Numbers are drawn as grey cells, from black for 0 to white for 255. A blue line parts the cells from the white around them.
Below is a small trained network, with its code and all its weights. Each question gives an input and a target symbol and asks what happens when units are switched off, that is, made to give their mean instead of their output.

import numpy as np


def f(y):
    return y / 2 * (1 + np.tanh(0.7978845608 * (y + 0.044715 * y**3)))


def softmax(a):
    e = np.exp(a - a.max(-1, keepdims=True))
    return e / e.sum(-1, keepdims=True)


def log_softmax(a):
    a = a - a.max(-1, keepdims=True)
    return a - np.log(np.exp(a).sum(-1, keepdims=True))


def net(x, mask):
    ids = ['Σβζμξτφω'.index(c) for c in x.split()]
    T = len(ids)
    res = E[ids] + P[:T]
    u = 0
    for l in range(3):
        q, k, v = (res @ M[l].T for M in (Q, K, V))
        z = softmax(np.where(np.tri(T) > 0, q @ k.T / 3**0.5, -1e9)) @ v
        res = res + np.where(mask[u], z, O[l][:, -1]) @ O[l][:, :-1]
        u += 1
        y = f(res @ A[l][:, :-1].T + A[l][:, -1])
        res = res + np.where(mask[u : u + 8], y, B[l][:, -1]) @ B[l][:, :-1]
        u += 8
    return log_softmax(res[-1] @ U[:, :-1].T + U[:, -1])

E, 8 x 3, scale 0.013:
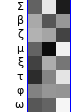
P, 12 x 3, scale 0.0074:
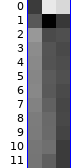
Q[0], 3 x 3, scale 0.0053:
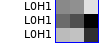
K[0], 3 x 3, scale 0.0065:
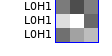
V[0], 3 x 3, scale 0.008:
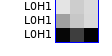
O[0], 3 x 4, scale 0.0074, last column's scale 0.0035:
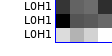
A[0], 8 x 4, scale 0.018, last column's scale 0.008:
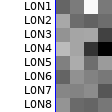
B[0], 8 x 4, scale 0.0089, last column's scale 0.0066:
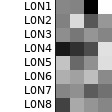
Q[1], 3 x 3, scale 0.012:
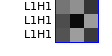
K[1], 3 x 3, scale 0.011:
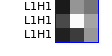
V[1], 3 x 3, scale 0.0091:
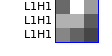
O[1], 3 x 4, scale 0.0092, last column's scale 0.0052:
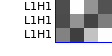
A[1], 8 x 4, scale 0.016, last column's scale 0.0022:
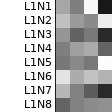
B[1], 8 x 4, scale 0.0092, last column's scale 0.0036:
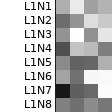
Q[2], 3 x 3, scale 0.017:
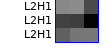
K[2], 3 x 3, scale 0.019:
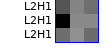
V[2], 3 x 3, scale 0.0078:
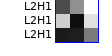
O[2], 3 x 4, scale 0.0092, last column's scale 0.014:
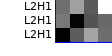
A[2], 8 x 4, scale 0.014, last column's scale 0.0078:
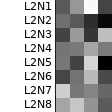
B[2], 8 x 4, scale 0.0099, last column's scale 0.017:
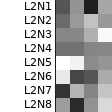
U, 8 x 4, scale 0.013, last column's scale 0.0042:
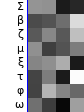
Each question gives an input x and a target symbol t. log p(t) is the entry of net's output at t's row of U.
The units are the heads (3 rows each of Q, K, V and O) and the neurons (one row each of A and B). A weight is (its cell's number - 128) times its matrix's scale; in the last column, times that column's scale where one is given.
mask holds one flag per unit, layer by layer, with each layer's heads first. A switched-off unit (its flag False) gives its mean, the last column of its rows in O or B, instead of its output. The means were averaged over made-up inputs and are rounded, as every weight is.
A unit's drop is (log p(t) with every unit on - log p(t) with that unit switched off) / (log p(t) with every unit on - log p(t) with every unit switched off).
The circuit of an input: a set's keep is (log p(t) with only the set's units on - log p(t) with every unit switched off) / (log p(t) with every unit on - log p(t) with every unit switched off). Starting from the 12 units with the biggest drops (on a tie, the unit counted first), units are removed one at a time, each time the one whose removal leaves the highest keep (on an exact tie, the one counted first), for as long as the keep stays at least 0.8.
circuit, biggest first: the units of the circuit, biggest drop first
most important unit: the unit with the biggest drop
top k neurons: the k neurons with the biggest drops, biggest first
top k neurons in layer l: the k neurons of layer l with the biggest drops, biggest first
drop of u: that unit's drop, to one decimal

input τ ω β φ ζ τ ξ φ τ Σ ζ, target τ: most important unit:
L0N1
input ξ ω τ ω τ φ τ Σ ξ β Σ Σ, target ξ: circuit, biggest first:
[L1H1, L2H1, L0N1]
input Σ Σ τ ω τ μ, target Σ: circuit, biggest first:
[L1H1, L2H1, L0N1, L0N5]
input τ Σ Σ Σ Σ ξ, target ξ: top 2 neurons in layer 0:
[L0N4, L0N1]
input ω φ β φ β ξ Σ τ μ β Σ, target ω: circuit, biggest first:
[L2H1, L0H1, L1H1]
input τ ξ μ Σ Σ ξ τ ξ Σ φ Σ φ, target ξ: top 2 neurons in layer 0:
[L0N1, L0N4]
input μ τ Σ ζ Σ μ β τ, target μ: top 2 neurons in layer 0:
[L0N1, L0N5]
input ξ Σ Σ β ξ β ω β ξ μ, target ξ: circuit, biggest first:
[L1H1, L2H1, L0N1, L2N8]
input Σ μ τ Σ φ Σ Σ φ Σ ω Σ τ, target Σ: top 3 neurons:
[L0N1, L1N4, L0N5]
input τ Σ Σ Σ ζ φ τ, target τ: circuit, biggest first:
[L2N1, L0N1, L2H1, L0H1]
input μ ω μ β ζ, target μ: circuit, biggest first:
[L0N1, L1H1]
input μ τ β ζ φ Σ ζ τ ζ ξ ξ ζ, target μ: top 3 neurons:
[L0N1, L0N4, L2N6]
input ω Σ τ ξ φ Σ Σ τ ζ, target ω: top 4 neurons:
[L0N1, L0N4, L2N6, L2N1]
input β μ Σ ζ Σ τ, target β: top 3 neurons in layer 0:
[L0N1, L0N5, L0N6]
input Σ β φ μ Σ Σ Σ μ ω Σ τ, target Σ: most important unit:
L1H1
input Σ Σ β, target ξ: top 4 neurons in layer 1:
[L1N6, L1N2, L1N3, L1N1]
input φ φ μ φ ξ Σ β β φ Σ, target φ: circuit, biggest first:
[L0H1, L2H1]
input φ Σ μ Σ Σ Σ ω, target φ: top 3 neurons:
[L0N6, L0N1, L0N4]
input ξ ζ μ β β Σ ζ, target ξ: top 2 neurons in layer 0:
[L0N4, L0N6]
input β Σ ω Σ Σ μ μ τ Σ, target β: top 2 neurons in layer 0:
[L0N4, L0N5]
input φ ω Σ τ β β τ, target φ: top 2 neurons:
[L0N1, L0N4]
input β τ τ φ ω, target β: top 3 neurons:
[L0N1, L2N2, L0N4]
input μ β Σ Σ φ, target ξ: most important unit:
L0N4
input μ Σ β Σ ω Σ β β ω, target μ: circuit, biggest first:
[L1H1, L0H1, L0N1]
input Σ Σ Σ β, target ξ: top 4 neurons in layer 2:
[L2N5, L2N1, L2N6, L2N8]
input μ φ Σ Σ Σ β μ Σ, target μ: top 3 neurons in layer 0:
[L0N1, L0N4, L0N5]
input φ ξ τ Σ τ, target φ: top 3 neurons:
[L0N1, L0N6, L0N4]
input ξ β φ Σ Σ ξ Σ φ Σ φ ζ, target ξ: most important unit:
L1H1
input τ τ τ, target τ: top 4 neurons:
[L0N1, L2N1, L0N6, L0N4]
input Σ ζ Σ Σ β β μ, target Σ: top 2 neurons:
[L0N1, L0N5]
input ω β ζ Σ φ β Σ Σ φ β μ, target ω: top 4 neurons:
[L2N6, L0N1, L2N1, L0N5]
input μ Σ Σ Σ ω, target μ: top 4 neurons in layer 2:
[L2N6, L2N7, L2N5, L2N1]
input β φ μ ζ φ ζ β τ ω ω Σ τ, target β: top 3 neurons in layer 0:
[L0N1, L0N5, L0N4]
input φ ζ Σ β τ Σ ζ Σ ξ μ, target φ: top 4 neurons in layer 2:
[L2N8, L2N6, L2N3, L2N1]
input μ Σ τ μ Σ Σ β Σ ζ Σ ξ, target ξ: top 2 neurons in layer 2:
[L2N7, L2N1]
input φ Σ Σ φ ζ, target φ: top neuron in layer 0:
[L0N4]
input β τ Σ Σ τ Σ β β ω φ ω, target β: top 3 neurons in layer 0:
[L0N1, L0N5, L0N4]
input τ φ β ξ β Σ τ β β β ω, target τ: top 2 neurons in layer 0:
[L0N1, L0N6]
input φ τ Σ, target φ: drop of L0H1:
0.7
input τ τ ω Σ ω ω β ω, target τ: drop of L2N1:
0.5
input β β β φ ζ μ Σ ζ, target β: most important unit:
L0N4
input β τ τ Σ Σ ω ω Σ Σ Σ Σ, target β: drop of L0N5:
0.1
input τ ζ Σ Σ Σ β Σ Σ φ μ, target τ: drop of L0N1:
0.5
